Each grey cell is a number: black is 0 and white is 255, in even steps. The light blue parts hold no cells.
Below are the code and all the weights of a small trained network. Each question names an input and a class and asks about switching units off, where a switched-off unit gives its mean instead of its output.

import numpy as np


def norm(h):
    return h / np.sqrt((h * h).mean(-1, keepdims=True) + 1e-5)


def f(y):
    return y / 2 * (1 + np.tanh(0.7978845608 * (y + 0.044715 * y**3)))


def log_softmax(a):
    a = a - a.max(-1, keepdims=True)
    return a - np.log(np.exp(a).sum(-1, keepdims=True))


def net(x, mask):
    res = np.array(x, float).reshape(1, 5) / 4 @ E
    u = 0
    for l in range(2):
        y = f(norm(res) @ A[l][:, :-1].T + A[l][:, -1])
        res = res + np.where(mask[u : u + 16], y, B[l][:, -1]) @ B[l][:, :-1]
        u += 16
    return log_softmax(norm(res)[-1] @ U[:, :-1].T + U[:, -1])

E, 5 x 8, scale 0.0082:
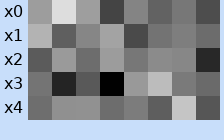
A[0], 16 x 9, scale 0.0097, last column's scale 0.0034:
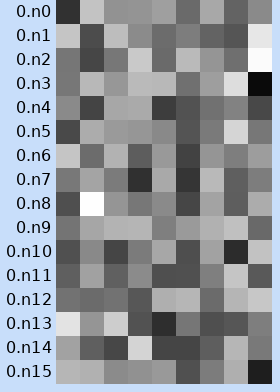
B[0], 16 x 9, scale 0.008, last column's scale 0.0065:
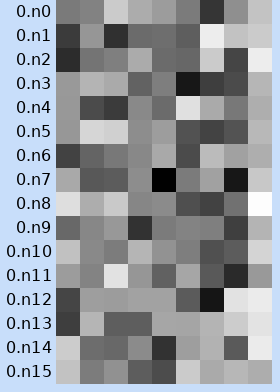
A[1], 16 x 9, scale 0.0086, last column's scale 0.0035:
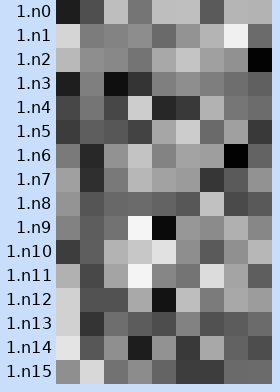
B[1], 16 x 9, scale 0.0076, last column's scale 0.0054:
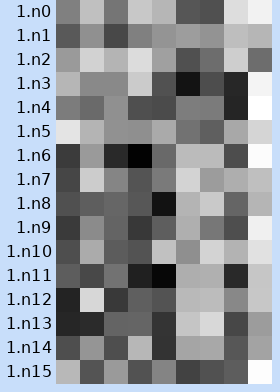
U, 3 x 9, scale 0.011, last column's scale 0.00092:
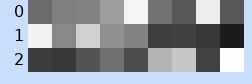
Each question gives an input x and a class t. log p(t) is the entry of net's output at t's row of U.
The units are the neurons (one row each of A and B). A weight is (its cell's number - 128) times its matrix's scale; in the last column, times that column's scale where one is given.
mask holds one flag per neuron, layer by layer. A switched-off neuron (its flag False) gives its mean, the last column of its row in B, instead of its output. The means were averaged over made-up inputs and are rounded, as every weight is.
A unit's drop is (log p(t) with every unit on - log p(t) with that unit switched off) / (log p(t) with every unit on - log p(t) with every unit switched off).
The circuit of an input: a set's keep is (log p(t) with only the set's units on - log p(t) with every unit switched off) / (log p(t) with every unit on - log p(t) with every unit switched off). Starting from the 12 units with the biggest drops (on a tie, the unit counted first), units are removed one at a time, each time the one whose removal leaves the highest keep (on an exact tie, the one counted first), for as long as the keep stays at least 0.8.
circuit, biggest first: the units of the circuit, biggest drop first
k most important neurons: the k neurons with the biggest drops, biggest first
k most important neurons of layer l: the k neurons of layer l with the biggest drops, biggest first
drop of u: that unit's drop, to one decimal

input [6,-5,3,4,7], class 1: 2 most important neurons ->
0.n8, 0.n0
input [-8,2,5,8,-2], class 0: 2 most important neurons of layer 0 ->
0.n12, 0.n7
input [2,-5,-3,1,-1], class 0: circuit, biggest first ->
0.n12
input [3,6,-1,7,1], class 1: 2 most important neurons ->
1.n3, 0.n14
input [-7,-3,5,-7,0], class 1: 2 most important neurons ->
0.n3, 0.n5
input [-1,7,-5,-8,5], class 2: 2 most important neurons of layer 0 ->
0.n4, 0.n14
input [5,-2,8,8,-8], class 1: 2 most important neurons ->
1.n3, 0.n0
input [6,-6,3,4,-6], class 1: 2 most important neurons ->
0.n7, 1.n15
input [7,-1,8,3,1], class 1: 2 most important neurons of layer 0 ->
0.n8, 0.n0
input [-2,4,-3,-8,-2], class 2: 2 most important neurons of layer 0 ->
0.n14, 0.n4
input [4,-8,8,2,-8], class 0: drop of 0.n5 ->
0.1
